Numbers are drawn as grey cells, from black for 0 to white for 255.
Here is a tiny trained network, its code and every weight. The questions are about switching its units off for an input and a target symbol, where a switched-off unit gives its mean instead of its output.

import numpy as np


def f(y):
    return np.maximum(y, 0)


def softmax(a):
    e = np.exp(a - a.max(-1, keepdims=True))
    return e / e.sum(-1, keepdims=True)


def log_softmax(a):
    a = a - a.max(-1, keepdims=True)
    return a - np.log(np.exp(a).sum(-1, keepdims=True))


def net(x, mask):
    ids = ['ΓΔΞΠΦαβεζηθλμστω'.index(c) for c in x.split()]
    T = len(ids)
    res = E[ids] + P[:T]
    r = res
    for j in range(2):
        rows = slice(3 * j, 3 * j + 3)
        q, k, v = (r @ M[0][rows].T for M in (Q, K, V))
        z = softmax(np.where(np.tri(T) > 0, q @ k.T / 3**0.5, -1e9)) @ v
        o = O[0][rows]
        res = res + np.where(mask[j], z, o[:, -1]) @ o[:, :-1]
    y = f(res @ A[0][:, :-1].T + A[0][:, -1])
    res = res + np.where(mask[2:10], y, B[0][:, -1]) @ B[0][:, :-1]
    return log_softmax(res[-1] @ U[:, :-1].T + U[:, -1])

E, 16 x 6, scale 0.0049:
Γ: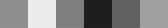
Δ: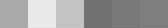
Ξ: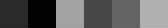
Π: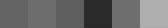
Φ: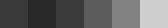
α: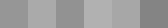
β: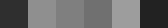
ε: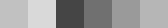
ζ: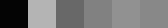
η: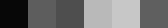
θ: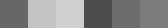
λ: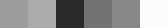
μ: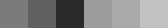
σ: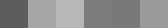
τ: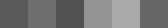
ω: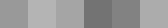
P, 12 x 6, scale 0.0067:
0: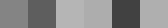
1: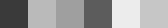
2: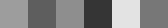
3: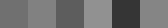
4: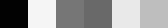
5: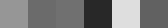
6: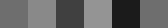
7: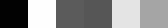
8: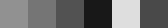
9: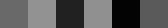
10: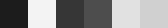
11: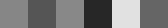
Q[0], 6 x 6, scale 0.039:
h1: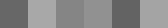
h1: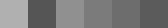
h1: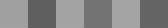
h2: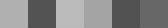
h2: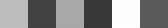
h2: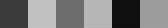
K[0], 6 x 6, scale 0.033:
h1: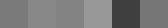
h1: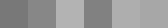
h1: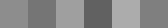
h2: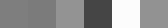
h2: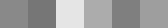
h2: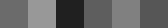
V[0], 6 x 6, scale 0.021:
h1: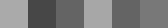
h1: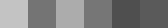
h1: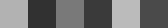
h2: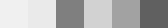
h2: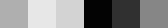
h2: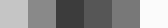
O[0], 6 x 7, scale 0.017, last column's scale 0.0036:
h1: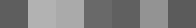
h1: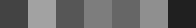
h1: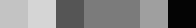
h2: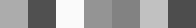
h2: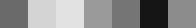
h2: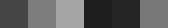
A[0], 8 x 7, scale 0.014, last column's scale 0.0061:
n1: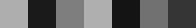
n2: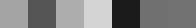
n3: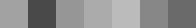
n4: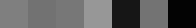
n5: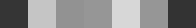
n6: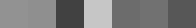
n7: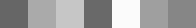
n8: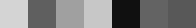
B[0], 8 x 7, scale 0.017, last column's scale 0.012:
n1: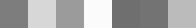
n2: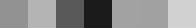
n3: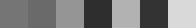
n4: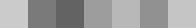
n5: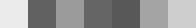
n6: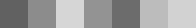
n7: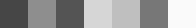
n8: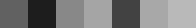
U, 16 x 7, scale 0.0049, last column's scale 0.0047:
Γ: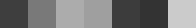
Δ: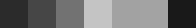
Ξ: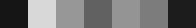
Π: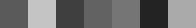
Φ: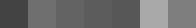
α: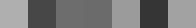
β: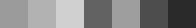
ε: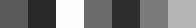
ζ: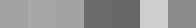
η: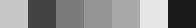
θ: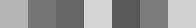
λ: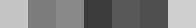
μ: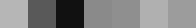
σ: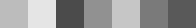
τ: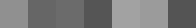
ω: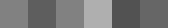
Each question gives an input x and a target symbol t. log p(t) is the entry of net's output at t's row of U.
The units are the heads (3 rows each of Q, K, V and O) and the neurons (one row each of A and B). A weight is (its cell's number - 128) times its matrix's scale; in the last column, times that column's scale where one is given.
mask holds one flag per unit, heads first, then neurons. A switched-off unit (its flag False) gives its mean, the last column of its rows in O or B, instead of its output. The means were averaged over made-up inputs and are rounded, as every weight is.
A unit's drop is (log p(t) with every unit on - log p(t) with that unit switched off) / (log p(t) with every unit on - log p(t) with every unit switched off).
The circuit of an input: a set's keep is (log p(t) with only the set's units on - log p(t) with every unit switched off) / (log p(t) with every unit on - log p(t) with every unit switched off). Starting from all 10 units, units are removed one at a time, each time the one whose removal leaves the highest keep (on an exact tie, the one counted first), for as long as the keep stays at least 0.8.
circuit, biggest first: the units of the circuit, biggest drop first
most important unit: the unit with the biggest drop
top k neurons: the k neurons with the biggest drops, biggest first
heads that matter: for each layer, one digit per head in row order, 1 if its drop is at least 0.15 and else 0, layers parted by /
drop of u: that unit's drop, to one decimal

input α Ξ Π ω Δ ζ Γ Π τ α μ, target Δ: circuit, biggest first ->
[n7, h2]
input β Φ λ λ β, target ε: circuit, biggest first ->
[h2]
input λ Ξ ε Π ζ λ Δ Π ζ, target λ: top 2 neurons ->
[n7, n6]
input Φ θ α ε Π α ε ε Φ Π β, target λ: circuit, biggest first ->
[h2, n5, n7]
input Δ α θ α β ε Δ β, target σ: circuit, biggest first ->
[h2, n7, n5, n2]
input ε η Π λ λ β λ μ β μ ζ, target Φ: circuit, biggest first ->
[h2, n4]
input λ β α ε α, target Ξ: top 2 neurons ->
[n7, n2]
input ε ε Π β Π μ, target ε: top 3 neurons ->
[n8, n4, n1]
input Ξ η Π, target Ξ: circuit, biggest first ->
[n6, h2]
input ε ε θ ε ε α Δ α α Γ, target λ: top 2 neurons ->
[n2, n4]
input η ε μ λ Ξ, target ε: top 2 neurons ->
[n7, n2]
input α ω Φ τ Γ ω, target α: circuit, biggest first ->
[n3, h2, h1, n6]
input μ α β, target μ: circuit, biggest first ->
[h2, h1]
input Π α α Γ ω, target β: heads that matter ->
01
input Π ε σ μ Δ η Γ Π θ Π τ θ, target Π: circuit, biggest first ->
[h2]
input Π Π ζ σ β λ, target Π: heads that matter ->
01
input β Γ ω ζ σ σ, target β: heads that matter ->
11
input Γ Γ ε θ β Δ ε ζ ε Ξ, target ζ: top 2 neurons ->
[n2, n8]
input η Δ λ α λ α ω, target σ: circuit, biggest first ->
[n4, n1, h2, n2]
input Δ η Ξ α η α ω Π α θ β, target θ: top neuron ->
[n5]
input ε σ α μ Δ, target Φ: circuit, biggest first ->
[h2, n4]
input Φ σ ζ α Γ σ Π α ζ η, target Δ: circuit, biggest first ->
[h2, n6, n5]
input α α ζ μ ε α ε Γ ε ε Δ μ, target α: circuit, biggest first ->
[n3, h2, n6]
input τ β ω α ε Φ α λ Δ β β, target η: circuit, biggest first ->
[n5, h2]
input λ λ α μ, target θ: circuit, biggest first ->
[n1, h2, n3]
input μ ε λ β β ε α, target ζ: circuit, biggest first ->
[n2, h2, n3]
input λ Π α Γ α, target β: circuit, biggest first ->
[h2]
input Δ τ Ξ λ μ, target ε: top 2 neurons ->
[n7, n2]
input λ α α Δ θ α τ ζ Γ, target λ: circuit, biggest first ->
[n7, h2, h1]
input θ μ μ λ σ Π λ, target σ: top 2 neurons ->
[n4, n1]
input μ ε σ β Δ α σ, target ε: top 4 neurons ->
[n6, n7, n2, n4]
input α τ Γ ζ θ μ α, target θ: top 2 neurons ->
[n1, n4]
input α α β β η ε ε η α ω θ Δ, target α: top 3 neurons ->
[n3, n6, n1]
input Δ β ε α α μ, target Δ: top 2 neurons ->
[n8, n7]
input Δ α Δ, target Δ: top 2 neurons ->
[n8, n7]
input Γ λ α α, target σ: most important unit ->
n4
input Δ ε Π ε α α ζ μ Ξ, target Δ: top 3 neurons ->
[n8, n7, n5]
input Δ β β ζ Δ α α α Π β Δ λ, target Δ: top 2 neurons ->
[n8, n7]
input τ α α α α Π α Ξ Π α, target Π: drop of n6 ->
0.2
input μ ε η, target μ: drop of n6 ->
0.2
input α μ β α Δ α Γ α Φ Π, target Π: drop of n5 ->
0.3
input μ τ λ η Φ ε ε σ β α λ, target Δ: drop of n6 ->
0.0
